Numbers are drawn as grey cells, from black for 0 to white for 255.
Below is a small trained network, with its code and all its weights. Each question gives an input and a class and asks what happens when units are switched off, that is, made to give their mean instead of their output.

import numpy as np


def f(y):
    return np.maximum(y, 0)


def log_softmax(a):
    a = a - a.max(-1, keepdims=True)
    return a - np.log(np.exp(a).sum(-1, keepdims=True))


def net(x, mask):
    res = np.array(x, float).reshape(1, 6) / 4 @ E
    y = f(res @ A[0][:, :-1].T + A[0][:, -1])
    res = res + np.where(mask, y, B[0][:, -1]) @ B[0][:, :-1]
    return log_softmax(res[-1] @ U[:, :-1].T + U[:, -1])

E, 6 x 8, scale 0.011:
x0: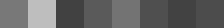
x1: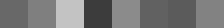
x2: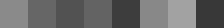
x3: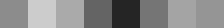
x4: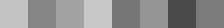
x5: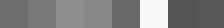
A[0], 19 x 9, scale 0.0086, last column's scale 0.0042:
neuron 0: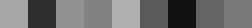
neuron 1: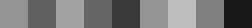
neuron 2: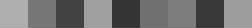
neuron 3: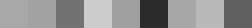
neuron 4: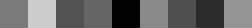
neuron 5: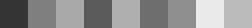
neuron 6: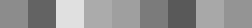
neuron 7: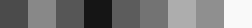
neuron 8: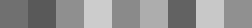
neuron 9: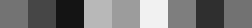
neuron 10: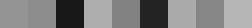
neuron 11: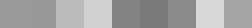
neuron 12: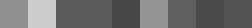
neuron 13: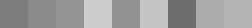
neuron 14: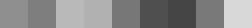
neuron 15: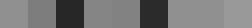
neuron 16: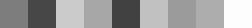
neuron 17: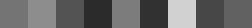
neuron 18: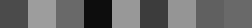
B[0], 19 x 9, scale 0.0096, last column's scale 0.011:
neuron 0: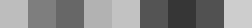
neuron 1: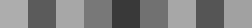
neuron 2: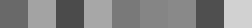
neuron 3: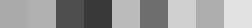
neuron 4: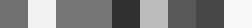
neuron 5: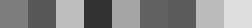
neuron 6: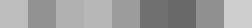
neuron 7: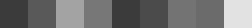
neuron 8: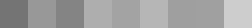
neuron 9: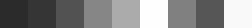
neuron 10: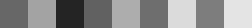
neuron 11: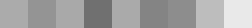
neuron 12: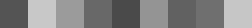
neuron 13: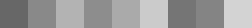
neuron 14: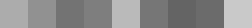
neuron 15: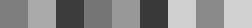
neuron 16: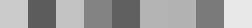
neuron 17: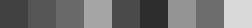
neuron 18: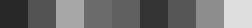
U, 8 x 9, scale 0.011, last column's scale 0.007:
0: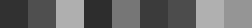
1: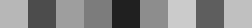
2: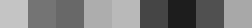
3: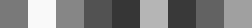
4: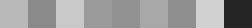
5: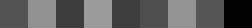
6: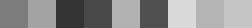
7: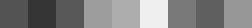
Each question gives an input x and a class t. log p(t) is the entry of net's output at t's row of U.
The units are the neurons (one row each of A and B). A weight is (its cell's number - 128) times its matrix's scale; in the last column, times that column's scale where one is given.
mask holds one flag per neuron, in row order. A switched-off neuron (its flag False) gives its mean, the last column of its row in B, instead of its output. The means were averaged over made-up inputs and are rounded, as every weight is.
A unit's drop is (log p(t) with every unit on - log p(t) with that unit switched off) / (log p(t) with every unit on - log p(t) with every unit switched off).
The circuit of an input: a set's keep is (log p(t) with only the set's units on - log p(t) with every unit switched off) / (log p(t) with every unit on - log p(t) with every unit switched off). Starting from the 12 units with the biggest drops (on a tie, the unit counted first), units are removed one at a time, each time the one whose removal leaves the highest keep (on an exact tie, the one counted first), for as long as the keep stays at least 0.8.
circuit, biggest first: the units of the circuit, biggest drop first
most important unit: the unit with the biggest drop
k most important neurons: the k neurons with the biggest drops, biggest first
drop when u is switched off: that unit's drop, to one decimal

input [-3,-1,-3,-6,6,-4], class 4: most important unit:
neuron 8
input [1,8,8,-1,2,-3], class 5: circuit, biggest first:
neuron 5; neuron 17
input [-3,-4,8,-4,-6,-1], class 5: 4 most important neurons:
neuron 17; neuron 7; neuron 13; neuron 15
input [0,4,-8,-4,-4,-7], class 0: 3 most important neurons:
neuron 5; neuron 18; neuron 2
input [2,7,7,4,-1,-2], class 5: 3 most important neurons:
neuron 17; neuron 4; neuron 5
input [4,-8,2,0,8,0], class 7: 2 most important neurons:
neuron 9; neuron 10
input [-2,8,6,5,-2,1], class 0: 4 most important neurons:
neuron 18; neuron 7; neuron 17; neuron 2
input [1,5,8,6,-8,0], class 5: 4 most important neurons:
neuron 4; neuron 17; neuron 5; neuron 11
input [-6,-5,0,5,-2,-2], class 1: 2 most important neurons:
neuron 1; neuron 16
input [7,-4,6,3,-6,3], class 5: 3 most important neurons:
neuron 17; neuron 7; neuron 18
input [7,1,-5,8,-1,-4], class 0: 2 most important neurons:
neuron 18; neuron 7
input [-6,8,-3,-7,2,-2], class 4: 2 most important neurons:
neuron 8; neuron 5
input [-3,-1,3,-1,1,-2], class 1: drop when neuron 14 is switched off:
0.2
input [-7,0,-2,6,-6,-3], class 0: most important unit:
neuron 5
